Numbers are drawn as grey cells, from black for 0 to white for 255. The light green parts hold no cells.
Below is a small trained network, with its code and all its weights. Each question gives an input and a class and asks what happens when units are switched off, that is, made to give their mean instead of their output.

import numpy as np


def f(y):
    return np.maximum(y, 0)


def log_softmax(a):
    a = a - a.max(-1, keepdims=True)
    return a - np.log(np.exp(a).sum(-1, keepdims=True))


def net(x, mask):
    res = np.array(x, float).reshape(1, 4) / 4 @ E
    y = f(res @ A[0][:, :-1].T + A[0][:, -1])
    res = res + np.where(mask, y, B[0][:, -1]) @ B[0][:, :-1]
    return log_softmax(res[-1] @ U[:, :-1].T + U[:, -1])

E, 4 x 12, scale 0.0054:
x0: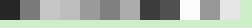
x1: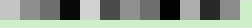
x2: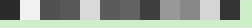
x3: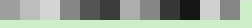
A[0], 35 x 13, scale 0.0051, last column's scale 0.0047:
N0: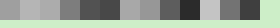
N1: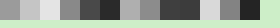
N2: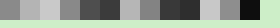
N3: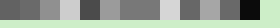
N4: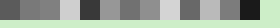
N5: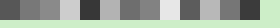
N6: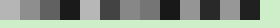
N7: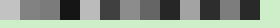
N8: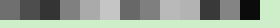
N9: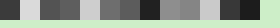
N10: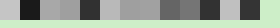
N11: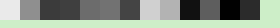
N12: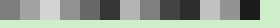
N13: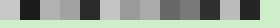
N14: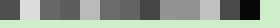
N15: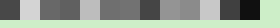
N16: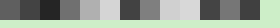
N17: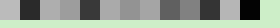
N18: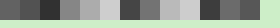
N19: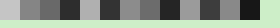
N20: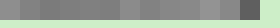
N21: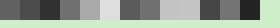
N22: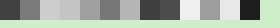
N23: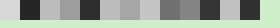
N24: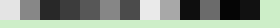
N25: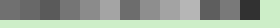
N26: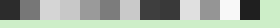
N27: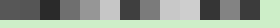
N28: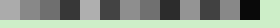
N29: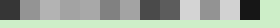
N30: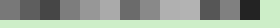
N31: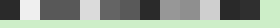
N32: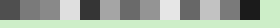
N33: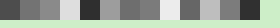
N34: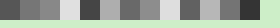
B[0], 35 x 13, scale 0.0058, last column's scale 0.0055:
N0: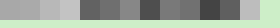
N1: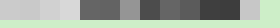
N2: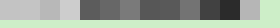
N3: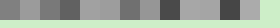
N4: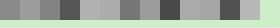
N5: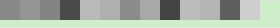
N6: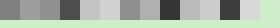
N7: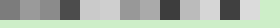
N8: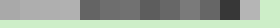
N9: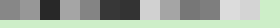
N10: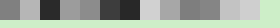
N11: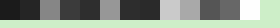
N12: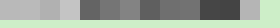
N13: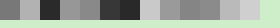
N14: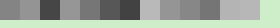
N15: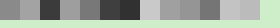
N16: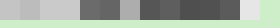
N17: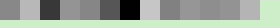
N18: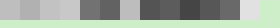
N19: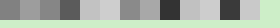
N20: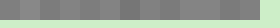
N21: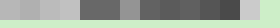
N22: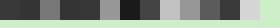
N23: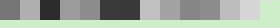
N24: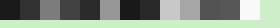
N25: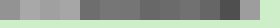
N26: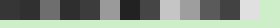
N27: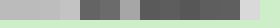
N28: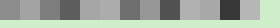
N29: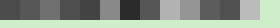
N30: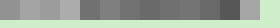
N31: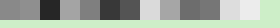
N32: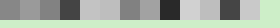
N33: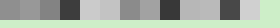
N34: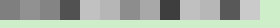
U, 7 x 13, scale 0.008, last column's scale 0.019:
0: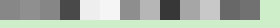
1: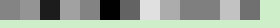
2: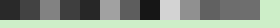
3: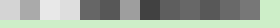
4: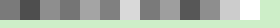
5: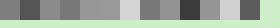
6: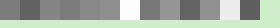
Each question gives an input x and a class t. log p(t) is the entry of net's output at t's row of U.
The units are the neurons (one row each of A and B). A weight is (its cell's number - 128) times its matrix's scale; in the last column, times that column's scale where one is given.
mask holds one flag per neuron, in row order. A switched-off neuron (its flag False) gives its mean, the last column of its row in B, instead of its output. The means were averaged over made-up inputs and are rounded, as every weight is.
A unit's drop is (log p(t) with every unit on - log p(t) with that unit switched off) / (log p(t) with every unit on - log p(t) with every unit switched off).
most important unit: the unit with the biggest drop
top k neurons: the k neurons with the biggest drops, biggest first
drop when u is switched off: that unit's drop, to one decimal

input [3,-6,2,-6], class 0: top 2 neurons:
[N33 N32]
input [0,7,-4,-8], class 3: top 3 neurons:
[N16 N18 N27]
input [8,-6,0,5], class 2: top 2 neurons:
[N26 N22]
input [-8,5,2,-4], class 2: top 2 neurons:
[N11 N24]
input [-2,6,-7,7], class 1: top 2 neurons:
[N23 N10]
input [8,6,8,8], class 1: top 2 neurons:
[N31 N9]
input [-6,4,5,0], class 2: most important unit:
N11
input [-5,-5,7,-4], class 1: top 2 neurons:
[N31 N9]
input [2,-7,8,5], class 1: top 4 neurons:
[N31 N9 N15 N14]
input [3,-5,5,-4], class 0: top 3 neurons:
[N33 N32 N34]
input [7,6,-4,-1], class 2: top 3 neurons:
[N26 N22 N29]
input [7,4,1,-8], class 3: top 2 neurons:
[N16 N18]
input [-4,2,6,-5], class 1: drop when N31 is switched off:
0.2
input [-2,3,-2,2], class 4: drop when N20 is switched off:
0.0
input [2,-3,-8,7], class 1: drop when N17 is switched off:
0.1
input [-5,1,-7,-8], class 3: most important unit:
N16
